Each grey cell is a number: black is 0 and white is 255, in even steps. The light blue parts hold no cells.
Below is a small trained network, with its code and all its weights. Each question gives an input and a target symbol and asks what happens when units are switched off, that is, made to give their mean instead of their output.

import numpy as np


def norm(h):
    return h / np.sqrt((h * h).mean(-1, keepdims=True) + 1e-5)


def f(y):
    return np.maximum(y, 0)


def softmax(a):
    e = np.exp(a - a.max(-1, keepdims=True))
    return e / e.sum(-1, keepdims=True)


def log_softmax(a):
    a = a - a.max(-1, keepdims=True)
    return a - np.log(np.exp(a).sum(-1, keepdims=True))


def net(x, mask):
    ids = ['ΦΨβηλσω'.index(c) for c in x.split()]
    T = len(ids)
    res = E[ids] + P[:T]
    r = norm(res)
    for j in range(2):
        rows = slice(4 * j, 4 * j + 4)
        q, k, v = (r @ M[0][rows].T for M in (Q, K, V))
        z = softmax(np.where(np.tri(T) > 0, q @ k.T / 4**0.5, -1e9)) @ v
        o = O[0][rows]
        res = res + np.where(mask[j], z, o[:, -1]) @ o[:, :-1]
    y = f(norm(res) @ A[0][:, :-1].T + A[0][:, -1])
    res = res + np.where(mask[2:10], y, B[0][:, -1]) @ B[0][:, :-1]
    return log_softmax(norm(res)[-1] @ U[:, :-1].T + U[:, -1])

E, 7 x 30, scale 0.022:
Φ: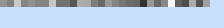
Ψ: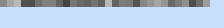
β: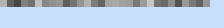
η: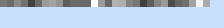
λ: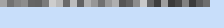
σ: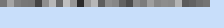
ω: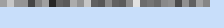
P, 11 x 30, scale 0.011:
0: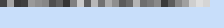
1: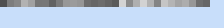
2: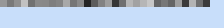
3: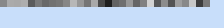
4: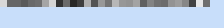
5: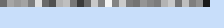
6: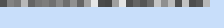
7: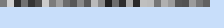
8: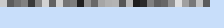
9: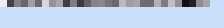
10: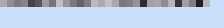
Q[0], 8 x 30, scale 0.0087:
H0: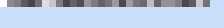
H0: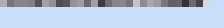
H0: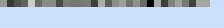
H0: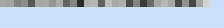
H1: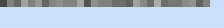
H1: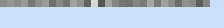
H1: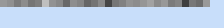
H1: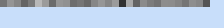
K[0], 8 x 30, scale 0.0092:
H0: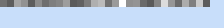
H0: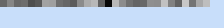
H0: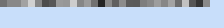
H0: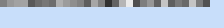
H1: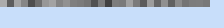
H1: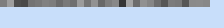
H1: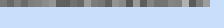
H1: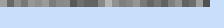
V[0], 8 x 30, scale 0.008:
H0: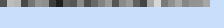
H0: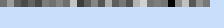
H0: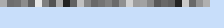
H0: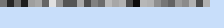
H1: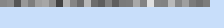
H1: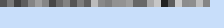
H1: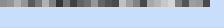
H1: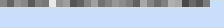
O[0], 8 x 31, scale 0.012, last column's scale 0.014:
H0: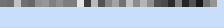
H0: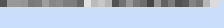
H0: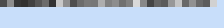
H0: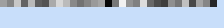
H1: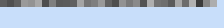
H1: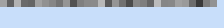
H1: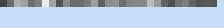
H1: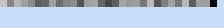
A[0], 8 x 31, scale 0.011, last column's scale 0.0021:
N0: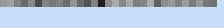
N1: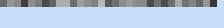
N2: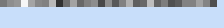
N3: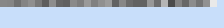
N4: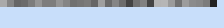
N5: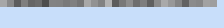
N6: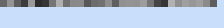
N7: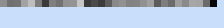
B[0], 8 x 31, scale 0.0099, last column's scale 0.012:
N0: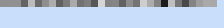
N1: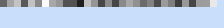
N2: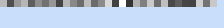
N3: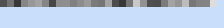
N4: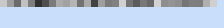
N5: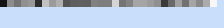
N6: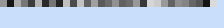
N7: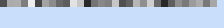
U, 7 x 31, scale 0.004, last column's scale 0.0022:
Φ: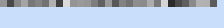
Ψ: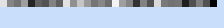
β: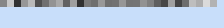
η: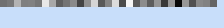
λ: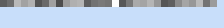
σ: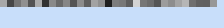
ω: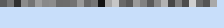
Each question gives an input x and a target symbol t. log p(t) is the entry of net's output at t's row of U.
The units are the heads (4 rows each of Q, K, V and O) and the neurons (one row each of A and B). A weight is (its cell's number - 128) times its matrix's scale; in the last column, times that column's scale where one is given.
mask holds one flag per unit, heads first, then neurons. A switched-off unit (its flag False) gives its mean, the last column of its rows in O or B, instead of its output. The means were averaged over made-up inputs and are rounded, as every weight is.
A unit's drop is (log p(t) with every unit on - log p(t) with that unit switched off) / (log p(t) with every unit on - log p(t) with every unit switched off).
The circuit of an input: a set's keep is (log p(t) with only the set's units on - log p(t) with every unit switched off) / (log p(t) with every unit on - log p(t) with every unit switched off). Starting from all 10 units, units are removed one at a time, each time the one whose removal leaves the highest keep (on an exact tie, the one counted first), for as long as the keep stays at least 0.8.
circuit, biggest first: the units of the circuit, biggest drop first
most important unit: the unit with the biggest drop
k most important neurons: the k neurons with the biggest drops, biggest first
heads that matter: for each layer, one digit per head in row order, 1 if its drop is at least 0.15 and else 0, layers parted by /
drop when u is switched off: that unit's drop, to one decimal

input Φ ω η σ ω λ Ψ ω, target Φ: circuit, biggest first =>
[H1 H0 N2]
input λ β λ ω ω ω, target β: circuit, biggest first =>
[H0]
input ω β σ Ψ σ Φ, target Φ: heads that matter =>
10
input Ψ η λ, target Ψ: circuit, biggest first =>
[H1 H0 N4]
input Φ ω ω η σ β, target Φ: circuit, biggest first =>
[H1 H0 N2]
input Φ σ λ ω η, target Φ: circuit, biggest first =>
[H1 N2]
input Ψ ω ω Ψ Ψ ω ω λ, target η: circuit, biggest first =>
[H0 N1]
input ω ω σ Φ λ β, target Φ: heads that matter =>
10
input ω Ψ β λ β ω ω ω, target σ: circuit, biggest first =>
[H0 N6]
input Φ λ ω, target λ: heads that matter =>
10
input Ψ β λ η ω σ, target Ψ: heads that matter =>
11
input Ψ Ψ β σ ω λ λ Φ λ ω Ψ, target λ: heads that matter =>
10
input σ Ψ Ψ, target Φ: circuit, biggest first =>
[H0 N2]
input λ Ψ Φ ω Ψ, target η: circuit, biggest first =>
[H0]
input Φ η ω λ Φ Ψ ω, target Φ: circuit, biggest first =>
[H1 N2 H0]
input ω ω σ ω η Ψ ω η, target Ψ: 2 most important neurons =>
[N1 N5]
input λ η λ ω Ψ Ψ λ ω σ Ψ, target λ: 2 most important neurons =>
[N6 N5]
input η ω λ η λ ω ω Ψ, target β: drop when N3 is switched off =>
-0.1
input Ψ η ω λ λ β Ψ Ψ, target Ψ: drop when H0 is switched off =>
0.4
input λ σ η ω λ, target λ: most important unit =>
H1
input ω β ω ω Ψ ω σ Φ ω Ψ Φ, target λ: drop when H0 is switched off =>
1.1
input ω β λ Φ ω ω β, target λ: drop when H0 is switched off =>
1.1
